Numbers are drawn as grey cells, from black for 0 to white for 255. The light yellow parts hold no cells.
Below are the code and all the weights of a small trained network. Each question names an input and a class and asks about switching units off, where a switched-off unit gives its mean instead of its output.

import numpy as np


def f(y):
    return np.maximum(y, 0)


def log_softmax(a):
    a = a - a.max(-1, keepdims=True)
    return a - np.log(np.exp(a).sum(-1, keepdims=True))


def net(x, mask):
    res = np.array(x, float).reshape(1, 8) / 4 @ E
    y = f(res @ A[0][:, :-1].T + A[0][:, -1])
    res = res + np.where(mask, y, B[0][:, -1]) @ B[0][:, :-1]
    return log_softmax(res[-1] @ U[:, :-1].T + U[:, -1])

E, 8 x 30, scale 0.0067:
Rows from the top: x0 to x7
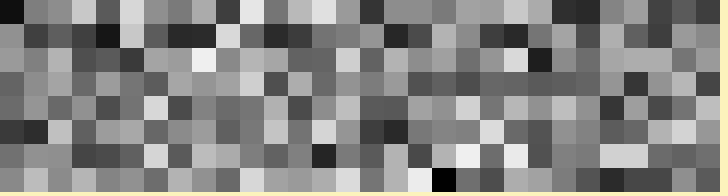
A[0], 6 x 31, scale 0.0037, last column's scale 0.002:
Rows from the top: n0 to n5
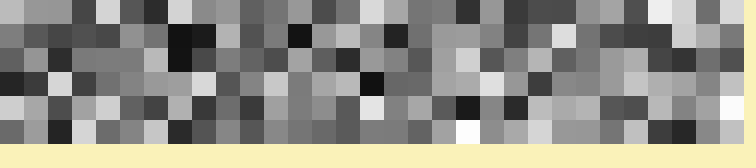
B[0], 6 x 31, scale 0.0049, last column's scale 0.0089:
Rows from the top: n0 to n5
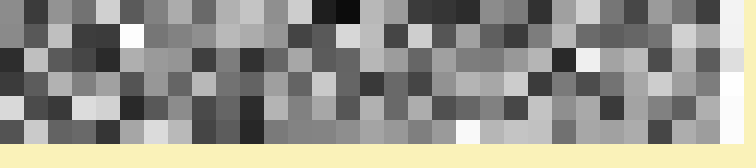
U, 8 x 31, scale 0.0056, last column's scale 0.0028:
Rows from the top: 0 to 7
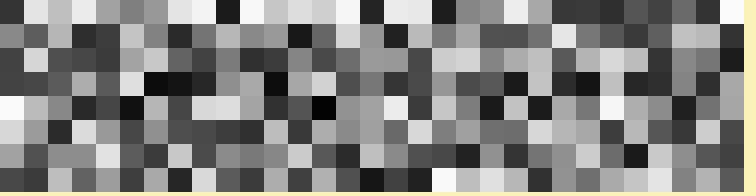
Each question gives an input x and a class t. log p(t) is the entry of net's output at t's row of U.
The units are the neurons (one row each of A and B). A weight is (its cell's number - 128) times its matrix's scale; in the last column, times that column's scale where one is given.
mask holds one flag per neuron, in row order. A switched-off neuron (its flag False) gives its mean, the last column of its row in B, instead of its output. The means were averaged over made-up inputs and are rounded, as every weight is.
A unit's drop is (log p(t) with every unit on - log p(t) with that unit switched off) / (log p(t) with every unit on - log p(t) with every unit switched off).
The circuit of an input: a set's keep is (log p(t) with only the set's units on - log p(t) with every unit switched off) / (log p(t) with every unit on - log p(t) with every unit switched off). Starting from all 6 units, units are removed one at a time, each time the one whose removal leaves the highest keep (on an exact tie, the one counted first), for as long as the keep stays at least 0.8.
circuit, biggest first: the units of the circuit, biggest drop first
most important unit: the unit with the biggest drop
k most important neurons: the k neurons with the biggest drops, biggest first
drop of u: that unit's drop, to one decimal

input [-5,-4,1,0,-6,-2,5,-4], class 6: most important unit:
n0
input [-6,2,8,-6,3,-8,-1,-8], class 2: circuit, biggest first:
n5; n2
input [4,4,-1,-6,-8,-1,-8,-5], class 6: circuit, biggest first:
n4; n0
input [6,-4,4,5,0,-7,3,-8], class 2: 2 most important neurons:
n2; n0
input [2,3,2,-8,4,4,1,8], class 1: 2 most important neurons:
n1; n4
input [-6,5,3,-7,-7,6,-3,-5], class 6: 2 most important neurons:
n0; n4
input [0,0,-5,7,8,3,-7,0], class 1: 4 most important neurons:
n1; n0; n5; n2
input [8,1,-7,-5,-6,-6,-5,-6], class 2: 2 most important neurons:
n2; n5
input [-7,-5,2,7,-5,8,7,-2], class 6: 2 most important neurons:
n0; n5
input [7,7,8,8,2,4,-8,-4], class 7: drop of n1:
-0.1
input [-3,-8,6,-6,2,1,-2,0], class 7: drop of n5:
0.0
